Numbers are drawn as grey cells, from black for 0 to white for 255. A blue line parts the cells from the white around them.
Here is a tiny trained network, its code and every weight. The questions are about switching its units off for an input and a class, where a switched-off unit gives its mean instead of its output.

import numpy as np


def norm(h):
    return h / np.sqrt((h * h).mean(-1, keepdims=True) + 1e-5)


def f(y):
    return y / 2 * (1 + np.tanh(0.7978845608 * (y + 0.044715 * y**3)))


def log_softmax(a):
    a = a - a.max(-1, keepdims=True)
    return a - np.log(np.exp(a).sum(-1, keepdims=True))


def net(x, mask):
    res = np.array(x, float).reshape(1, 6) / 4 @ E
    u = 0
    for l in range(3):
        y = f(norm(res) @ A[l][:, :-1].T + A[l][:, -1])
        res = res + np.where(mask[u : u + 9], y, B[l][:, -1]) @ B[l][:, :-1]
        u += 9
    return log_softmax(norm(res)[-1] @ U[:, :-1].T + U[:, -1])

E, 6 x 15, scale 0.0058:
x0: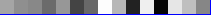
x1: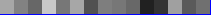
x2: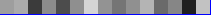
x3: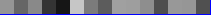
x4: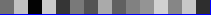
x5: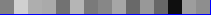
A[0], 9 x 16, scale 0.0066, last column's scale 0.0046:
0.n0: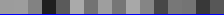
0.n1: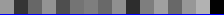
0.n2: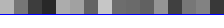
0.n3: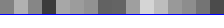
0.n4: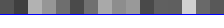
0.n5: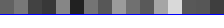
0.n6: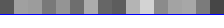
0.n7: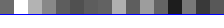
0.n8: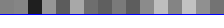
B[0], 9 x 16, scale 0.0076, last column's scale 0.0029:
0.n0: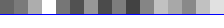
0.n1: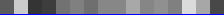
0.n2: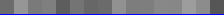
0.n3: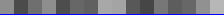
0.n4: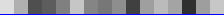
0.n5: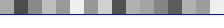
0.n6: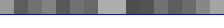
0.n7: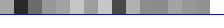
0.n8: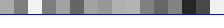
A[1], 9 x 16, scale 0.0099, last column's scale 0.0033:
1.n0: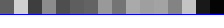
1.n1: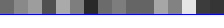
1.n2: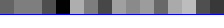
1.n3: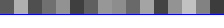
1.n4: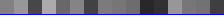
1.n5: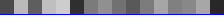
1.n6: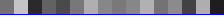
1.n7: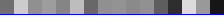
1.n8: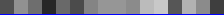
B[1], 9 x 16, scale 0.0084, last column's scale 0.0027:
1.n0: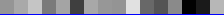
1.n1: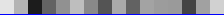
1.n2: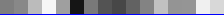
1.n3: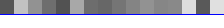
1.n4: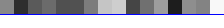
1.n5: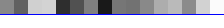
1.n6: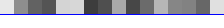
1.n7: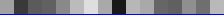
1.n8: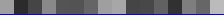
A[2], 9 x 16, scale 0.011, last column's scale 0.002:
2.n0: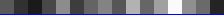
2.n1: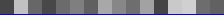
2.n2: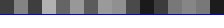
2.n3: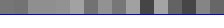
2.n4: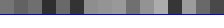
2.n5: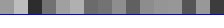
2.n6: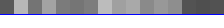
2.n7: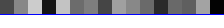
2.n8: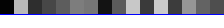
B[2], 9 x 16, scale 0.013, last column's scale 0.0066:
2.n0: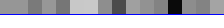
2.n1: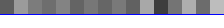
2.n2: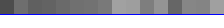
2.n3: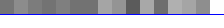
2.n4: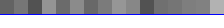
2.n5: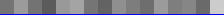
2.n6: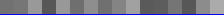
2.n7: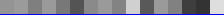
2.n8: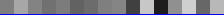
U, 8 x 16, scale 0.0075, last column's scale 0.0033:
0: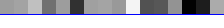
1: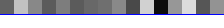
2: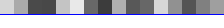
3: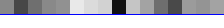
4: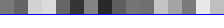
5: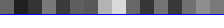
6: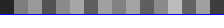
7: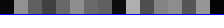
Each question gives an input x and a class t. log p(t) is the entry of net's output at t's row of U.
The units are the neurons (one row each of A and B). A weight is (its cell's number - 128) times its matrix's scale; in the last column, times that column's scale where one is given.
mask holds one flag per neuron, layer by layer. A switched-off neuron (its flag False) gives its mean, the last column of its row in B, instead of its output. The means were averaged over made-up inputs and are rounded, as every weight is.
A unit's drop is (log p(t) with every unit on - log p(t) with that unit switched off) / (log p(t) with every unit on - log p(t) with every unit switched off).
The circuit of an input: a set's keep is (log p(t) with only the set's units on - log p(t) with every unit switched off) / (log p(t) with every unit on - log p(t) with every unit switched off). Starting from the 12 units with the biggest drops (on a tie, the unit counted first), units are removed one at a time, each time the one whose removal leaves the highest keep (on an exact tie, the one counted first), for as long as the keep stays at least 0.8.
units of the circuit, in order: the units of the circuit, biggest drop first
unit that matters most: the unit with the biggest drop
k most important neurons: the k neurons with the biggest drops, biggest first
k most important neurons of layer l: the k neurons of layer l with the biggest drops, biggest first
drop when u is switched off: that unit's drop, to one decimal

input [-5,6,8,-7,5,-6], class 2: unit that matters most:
1.n6
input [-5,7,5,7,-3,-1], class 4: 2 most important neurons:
[1.n2; 0.n3]
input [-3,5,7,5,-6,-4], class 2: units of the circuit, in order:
[1.n6; 0.n8]
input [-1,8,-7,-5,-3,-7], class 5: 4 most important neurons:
[1.n4; 0.n7; 2.n2; 1.n6]
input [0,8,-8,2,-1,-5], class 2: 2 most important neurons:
[1.n1; 2.n5]
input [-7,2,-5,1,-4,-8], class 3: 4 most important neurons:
[2.n0; 0.n5; 1.n3; 2.n1]
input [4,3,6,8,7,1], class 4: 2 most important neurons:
[1.n2; 0.n0]
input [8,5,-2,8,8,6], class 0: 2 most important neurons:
[1.n0; 2.n6]
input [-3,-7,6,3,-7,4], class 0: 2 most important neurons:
[2.n7; 0.n4]
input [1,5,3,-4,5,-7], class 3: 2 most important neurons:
[2.n0; 0.n5]
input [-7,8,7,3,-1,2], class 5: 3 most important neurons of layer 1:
[1.n4; 1.n3; 1.n1]
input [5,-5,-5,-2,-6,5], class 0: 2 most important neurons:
[2.n7; 0.n5]
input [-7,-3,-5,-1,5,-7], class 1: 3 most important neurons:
[2.n8; 0.n7; 2.n3]
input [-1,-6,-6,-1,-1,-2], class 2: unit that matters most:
1.n1
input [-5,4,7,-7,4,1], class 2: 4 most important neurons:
[1.n6; 0.n0; 2.n5; 1.n2]
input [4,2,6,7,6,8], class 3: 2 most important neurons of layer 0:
[0.n7; 0.n4]
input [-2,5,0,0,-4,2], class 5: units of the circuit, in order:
[1.n4; 0.n8]
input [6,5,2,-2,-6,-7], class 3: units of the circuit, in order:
[2.n0; 0.n8]
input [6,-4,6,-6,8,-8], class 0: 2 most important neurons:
[1.n0; 0.n7]
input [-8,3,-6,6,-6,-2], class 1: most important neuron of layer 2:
[2.n8]
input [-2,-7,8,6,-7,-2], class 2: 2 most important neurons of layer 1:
[1.n6; 1.n0]
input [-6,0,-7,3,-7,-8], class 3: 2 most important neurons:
[2.n0; 0.n8]
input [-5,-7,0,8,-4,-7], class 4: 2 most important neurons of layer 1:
[1.n2; 1.n7]
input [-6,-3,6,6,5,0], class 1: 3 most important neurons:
[2.n8; 0.n4; 0.n8]
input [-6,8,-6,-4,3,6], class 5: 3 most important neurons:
[1.n4; 0.n5; 2.n2]
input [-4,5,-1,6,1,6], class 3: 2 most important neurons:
[0.n7; 1.n7]
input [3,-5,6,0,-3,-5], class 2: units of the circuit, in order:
[1.n6]
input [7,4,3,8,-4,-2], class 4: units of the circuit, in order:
[1.n2; 0.n0; 2.n8]
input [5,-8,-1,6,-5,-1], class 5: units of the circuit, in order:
[1.n8; 2.n4]
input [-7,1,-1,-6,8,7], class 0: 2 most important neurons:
[1.n0; 2.n6]
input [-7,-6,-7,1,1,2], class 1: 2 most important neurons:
[2.n8; 1.n6]
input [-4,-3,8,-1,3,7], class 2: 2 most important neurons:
[1.n6; 0.n5]
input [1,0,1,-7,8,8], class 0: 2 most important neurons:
[1.n0; 0.n5]
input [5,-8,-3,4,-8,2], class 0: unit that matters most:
2.n7
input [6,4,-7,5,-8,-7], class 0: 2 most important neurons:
[2.n7; 0.n7]
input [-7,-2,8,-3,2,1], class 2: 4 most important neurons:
[1.n6; 2.n5; 1.n3; 2.n1]
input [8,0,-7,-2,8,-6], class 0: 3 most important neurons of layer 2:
[2.n6; 2.n3; 2.n8]
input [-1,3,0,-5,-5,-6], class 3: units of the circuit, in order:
[0.n8; 2.n0]
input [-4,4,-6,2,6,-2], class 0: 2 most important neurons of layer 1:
[1.n0; 1.n6]
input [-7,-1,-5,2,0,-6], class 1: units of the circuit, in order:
[2.n8]
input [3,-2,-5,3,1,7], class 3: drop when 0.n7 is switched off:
0.2
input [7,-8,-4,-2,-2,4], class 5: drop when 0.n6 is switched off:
0.2
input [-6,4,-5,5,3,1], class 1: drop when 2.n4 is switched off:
0.0
